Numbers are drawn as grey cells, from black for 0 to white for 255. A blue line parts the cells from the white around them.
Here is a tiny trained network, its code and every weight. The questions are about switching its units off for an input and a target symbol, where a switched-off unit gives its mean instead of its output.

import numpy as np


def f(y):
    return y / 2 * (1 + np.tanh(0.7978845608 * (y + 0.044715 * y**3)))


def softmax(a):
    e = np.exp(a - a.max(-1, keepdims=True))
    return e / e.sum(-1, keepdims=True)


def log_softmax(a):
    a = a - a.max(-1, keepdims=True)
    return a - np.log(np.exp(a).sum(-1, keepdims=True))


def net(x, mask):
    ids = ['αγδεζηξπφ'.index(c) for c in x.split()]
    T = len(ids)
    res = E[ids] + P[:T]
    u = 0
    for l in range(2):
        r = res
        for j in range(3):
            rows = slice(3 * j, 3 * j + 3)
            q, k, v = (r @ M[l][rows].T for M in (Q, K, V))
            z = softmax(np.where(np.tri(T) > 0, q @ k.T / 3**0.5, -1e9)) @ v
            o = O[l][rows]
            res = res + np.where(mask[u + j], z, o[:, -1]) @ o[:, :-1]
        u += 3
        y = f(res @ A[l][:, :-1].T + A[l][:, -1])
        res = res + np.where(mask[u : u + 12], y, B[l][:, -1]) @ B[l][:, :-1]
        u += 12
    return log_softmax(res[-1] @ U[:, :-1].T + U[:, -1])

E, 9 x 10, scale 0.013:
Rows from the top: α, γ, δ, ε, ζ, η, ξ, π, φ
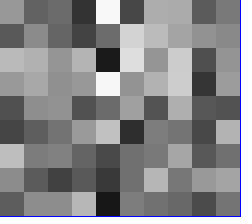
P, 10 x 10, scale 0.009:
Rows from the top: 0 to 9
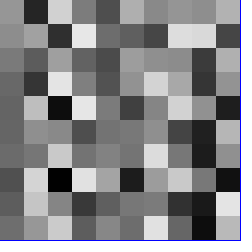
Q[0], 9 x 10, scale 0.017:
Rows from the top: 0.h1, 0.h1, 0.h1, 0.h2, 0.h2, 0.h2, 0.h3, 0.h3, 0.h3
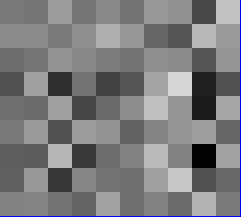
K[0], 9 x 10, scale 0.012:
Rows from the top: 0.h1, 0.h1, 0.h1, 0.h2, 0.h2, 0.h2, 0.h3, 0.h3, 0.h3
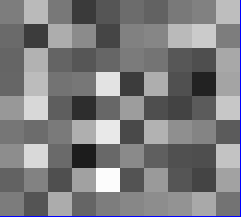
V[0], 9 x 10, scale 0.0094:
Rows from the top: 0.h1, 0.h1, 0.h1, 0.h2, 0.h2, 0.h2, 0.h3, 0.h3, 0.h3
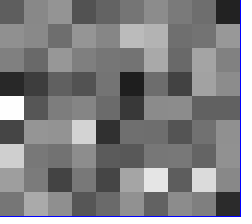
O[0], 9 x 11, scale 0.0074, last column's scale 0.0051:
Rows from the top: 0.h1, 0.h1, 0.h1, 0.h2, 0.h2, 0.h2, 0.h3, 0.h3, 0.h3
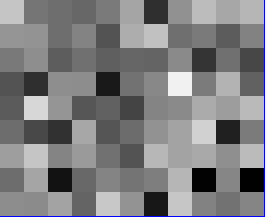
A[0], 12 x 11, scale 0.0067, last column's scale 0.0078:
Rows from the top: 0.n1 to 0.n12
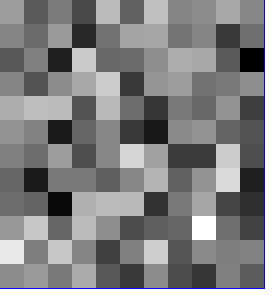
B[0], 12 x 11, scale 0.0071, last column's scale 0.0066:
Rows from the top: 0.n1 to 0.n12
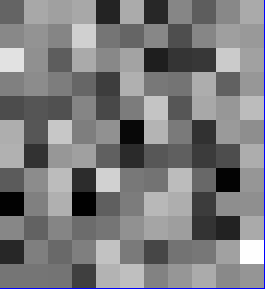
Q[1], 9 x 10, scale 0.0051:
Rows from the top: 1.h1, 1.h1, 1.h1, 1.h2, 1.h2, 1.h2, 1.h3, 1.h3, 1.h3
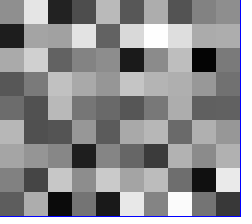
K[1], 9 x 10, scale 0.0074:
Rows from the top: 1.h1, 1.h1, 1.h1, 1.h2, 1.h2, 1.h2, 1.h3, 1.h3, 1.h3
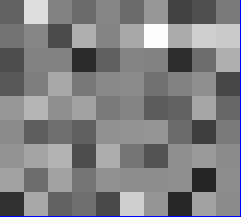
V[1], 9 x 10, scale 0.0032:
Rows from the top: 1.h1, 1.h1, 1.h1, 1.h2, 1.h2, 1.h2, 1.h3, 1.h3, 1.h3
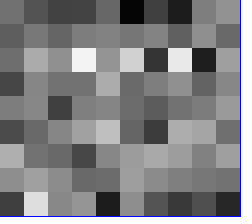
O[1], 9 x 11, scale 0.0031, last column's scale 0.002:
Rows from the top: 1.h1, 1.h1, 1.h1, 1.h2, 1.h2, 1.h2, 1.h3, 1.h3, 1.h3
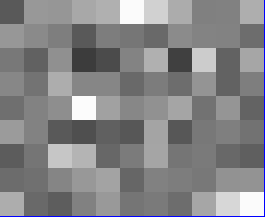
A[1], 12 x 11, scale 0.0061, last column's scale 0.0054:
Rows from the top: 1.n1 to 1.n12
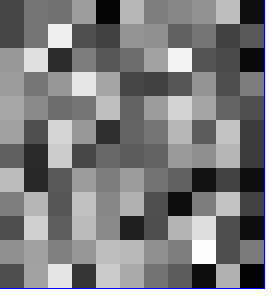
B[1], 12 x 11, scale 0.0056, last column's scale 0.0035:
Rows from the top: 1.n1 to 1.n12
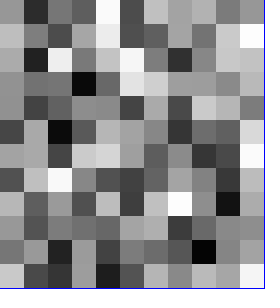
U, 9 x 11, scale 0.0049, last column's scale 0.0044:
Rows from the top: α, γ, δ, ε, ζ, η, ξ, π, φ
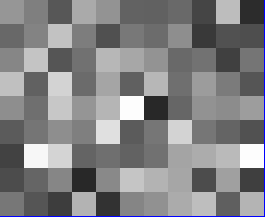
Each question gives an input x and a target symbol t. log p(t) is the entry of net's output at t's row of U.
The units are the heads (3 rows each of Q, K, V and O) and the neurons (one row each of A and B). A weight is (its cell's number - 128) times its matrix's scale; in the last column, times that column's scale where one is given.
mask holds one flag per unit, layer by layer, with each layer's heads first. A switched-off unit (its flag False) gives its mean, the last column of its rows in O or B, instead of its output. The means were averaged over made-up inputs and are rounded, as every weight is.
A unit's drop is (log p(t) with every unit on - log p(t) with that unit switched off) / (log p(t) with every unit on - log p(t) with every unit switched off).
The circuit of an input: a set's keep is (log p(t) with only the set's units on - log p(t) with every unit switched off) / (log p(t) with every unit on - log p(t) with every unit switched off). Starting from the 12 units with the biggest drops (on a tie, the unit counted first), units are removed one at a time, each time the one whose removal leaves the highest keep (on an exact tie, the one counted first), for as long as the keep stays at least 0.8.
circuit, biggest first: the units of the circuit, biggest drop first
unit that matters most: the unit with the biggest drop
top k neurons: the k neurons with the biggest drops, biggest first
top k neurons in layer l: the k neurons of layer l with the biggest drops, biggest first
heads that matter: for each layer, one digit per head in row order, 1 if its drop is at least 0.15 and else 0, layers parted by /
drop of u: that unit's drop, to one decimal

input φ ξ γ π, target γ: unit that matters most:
0.h3
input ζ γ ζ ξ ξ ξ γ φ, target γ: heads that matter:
010 / 000
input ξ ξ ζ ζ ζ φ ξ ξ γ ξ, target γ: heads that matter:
011 / 000
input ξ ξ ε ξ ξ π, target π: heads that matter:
011 / 000
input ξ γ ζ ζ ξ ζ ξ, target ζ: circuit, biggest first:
(0.h3; 0.h2; 0.h1)
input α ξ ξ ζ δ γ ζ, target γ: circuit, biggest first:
(0.h3; 1.n8; 0.h2; 0.n7)
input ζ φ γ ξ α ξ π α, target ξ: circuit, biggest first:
(0.h2; 0.n1)
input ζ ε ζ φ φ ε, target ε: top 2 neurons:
(1.n9; 0.n7)
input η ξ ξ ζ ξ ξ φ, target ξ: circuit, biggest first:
(0.h2; 0.h3; 0.n7)
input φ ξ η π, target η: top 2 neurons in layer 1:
(1.n2; 1.n7)
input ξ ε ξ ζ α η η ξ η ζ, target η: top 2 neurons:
(1.n2; 0.n8)
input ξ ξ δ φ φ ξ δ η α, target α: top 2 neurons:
(0.n7; 1.n12)
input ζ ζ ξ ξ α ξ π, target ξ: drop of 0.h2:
0.2
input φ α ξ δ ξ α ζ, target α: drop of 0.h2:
0.7
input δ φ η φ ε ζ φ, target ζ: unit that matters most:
0.h3
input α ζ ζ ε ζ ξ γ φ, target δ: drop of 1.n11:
0.1
